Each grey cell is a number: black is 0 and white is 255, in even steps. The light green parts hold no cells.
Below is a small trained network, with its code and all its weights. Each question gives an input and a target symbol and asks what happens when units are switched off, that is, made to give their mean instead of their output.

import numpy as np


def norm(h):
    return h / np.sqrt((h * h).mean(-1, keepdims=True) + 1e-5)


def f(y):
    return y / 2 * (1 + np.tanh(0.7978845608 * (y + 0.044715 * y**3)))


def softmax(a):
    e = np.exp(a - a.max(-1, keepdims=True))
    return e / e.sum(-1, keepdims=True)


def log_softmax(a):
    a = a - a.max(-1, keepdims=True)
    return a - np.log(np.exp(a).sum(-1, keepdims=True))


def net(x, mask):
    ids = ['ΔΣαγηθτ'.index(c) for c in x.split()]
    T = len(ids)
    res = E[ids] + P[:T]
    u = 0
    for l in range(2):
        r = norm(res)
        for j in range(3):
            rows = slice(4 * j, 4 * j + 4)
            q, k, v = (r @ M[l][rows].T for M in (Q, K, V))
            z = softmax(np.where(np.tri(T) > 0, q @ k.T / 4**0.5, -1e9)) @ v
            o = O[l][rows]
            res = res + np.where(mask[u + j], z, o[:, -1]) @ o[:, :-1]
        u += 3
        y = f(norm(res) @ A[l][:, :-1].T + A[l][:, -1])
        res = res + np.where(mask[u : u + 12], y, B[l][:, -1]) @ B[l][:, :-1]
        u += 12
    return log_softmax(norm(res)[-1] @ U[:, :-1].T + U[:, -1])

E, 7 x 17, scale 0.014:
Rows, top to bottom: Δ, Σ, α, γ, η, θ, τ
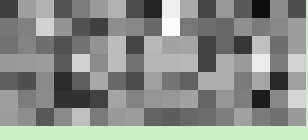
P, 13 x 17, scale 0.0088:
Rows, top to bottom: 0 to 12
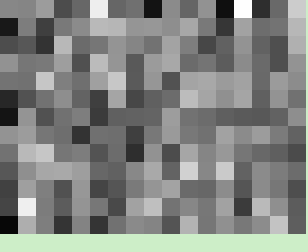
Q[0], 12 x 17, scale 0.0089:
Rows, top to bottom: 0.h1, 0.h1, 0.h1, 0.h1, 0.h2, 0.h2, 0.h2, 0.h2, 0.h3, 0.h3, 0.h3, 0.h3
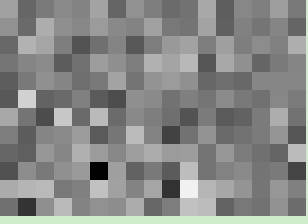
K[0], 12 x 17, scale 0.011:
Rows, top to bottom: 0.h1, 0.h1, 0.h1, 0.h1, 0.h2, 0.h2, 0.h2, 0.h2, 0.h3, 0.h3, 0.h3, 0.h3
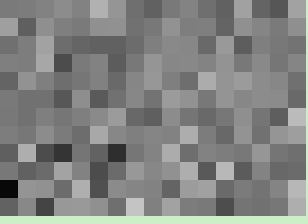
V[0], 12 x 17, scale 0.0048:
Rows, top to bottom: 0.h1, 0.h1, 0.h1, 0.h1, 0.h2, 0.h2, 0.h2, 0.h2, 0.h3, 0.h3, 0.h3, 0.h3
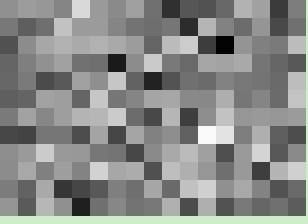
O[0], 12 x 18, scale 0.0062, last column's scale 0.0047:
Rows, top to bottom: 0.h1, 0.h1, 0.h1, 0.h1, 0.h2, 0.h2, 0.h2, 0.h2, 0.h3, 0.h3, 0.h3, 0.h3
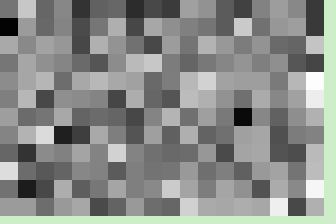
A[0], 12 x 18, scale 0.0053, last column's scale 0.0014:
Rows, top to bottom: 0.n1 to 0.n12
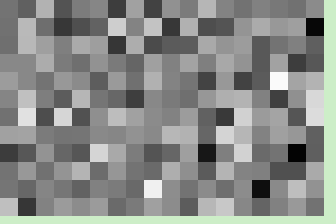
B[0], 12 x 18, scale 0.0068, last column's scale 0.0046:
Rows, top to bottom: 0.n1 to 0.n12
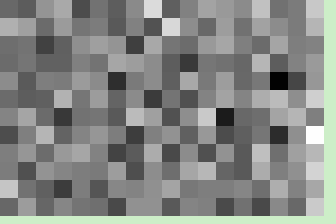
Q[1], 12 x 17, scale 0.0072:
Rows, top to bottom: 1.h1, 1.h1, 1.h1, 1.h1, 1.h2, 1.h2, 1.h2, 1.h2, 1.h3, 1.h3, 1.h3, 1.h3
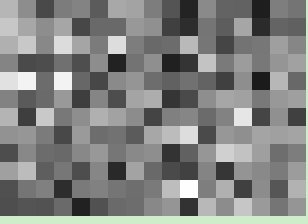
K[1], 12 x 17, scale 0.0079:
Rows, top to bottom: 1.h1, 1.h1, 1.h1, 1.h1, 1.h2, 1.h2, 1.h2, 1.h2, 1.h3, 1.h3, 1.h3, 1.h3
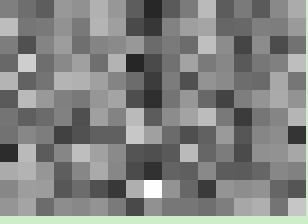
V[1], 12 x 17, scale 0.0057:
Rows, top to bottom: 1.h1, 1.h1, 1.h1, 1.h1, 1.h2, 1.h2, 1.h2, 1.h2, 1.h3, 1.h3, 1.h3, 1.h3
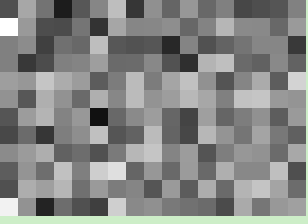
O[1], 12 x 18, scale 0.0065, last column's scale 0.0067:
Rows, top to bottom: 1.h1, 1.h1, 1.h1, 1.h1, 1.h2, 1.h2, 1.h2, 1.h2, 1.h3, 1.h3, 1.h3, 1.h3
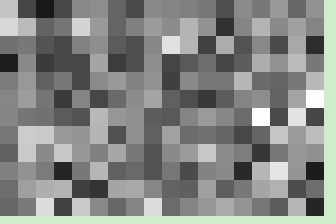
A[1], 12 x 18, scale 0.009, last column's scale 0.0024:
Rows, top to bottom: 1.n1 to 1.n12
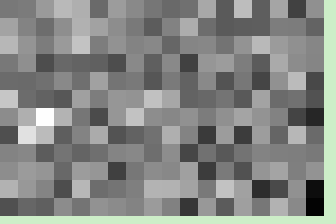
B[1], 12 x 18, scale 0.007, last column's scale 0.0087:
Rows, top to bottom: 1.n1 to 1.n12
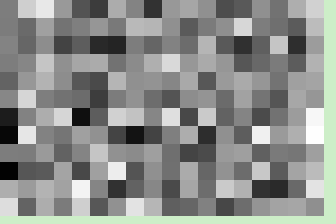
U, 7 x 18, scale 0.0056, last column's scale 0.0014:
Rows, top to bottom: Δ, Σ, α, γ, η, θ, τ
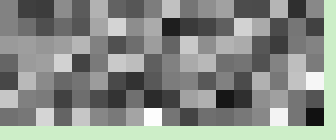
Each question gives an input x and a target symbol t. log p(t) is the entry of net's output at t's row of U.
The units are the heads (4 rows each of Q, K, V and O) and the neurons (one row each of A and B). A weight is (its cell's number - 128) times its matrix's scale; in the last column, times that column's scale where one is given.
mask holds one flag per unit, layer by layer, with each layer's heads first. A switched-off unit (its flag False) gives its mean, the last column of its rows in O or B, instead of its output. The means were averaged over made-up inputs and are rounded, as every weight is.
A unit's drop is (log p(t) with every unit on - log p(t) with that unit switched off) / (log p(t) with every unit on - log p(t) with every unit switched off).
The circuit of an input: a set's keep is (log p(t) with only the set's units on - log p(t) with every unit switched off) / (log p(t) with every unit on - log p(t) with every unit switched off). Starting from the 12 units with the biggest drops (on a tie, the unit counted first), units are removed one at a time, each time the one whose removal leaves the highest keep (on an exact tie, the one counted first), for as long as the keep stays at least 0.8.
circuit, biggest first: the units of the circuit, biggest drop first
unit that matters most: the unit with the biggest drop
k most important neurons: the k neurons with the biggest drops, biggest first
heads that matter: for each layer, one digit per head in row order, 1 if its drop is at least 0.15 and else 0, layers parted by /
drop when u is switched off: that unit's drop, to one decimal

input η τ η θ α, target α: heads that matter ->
100 / 001
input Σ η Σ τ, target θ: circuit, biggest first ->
[0.h3; 1.n3]
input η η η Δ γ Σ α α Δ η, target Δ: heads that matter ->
110 / 101
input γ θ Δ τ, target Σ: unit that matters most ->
0.h3
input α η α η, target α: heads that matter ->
000 / 100
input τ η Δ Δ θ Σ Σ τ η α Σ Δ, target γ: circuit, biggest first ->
[1.h1; 1.n7]
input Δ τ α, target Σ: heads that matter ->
110 / 011
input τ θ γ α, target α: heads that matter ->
000 / 001
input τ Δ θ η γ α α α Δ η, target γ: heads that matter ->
100 / 101
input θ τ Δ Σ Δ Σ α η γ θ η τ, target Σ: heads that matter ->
111 / 110
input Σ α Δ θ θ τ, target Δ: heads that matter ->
001 / 111
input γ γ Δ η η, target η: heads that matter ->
010 / 010
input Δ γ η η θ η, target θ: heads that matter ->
000 / 100
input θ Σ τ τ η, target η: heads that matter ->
110 / 110
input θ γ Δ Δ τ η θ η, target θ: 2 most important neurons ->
[0.n6; 1.n3]
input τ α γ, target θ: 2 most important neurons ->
[1.n3; 1.n7]
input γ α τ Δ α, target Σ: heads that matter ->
100 / 001
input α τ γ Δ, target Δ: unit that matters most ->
0.h1
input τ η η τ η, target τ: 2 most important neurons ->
[0.n6; 1.n12]
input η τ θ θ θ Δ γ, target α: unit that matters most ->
1.h3
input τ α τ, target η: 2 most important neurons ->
[0.n3; 1.n7]
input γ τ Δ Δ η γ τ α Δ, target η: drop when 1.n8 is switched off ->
0.1
